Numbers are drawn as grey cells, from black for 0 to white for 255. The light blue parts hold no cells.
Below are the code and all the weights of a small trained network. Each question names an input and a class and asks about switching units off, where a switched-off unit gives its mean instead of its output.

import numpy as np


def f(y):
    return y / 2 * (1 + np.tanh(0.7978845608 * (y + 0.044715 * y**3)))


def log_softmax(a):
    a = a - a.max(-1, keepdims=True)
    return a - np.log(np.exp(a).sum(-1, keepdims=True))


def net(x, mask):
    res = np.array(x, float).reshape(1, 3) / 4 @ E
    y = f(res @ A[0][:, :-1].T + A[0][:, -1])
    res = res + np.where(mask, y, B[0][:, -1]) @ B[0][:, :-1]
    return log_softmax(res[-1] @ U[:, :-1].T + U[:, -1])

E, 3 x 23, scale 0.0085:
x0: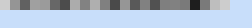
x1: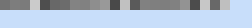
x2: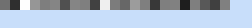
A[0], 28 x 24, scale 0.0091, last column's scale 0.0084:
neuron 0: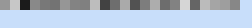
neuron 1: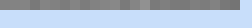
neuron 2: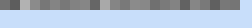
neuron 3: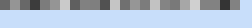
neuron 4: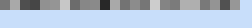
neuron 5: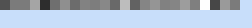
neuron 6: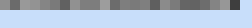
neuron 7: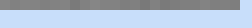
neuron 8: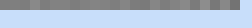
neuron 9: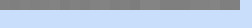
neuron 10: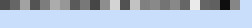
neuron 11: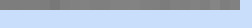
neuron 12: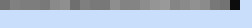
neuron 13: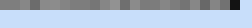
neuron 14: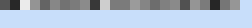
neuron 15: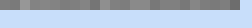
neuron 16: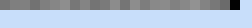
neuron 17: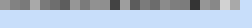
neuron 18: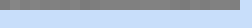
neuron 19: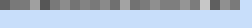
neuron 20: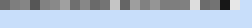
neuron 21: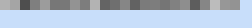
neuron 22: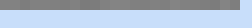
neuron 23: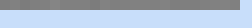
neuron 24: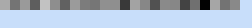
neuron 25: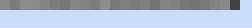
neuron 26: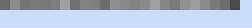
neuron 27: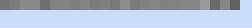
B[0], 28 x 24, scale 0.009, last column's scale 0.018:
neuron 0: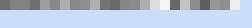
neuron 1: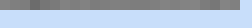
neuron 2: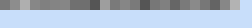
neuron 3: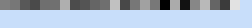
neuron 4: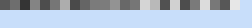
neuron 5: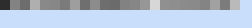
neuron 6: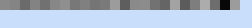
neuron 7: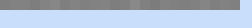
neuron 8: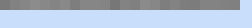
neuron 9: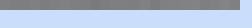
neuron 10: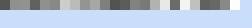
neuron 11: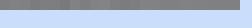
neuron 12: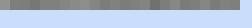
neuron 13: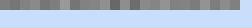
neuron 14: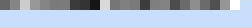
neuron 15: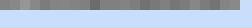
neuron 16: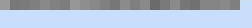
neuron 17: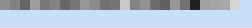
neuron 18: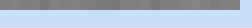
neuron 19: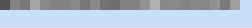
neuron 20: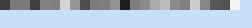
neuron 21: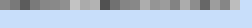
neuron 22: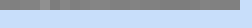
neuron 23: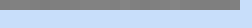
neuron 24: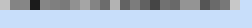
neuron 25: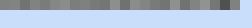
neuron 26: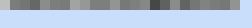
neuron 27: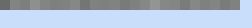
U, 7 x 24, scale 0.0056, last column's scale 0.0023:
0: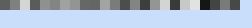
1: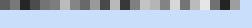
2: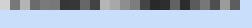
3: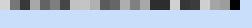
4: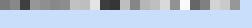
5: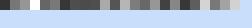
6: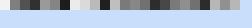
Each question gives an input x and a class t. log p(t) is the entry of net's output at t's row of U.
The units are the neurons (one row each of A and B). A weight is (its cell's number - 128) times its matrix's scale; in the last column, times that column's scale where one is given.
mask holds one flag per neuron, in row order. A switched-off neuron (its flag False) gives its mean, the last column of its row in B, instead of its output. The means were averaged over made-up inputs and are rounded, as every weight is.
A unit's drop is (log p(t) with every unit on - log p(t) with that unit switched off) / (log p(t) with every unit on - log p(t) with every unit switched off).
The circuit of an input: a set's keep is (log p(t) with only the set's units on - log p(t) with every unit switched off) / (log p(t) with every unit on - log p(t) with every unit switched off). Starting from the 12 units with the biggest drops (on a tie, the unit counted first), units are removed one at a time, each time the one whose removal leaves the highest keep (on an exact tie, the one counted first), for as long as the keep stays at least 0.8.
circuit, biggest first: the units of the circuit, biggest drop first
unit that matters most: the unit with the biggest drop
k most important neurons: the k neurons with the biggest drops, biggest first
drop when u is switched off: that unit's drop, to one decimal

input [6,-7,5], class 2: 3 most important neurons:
[neuron 10; neuron 0; neuron 20]
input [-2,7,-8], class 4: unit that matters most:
neuron 0
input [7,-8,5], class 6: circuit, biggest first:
[neuron 24; neuron 20]
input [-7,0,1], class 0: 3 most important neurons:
[neuron 10; neuron 14; neuron 17]
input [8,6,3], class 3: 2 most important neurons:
[neuron 10; neuron 17]
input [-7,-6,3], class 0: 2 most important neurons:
[neuron 10; neuron 14]
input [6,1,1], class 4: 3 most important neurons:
[neuron 3; neuron 4; neuron 21]
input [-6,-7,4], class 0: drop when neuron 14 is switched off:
0.0
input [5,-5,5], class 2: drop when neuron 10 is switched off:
0.3
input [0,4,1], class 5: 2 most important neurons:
[neuron 10; neuron 0]
